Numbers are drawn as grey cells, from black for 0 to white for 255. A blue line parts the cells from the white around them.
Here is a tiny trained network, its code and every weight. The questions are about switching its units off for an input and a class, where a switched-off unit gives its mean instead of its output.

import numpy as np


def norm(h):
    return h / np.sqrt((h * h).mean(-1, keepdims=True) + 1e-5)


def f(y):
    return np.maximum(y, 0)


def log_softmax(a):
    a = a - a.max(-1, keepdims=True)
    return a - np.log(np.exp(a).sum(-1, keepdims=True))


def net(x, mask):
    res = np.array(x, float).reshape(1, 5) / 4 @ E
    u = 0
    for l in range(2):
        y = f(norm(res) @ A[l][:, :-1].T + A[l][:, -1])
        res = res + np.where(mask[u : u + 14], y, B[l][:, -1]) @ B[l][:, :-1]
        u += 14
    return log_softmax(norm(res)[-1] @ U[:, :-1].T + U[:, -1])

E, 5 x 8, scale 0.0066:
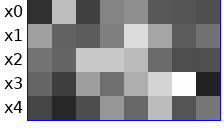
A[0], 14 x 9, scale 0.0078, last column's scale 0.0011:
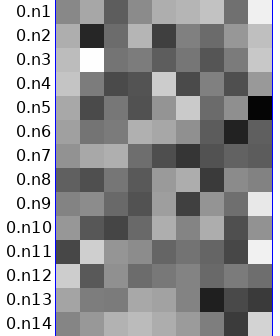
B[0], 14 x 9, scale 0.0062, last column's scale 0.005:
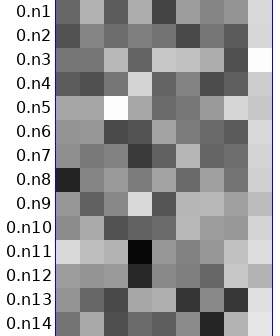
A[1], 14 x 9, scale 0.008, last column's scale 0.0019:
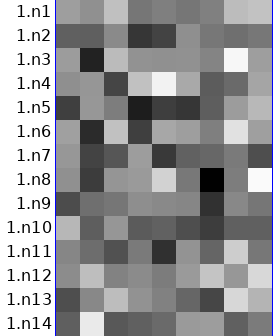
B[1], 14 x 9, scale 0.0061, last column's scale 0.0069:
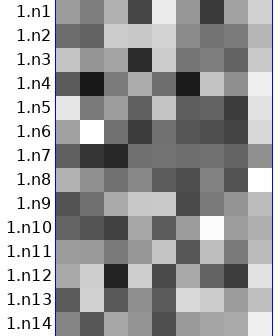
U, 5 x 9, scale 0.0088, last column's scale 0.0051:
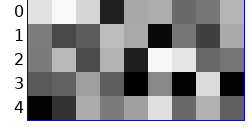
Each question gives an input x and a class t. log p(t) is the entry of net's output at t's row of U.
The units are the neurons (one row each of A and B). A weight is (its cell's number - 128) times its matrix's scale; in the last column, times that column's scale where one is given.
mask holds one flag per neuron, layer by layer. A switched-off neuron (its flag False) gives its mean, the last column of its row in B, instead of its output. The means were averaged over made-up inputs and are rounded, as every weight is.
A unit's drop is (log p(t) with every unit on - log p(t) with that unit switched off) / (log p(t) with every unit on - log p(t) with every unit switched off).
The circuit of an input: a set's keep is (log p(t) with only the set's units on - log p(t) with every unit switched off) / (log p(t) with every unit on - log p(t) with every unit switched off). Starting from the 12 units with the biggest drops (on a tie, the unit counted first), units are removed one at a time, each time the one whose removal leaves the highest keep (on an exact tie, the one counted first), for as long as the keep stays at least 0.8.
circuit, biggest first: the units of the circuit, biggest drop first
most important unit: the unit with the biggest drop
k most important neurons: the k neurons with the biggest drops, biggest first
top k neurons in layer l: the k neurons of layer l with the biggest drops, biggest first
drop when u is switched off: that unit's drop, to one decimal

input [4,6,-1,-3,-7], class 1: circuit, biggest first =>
(0.n4, 1.n4)
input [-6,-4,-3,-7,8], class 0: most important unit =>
0.n13
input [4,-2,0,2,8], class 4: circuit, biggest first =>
(1.n8, 1.n12)
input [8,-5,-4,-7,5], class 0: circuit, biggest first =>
(1.n5, 0.n11)
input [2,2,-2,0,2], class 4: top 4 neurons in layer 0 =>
(0.n11, 0.n8, 0.n4, 0.n12)
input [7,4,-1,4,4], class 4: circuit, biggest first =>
(1.n12, 1.n5)
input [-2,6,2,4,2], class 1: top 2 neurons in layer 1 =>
(1.n4, 1.n13)
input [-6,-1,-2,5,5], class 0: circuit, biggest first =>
(0.n5, 1.n6)
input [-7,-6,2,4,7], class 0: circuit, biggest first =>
(1.n3, 1.n6)
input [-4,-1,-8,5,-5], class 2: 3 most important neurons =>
(0.n1, 0.n11, 1.n12)
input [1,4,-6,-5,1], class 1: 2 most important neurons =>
(0.n11, 0.n5)
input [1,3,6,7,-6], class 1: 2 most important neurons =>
(1.n4, 0.n4)
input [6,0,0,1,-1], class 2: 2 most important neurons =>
(0.n9, 0.n12)
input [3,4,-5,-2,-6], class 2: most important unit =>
0.n4
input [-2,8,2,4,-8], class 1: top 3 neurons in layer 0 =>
(0.n4, 0.n11, 0.n7)
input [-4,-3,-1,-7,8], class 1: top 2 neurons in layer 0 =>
(0.n2, 0.n11)
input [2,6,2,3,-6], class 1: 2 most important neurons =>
(0.n4, 1.n4)
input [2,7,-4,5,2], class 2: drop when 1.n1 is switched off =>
0.0
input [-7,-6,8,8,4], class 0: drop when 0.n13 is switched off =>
0.2
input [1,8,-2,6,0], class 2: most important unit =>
0.n10
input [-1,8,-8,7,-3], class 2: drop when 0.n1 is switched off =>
0.1
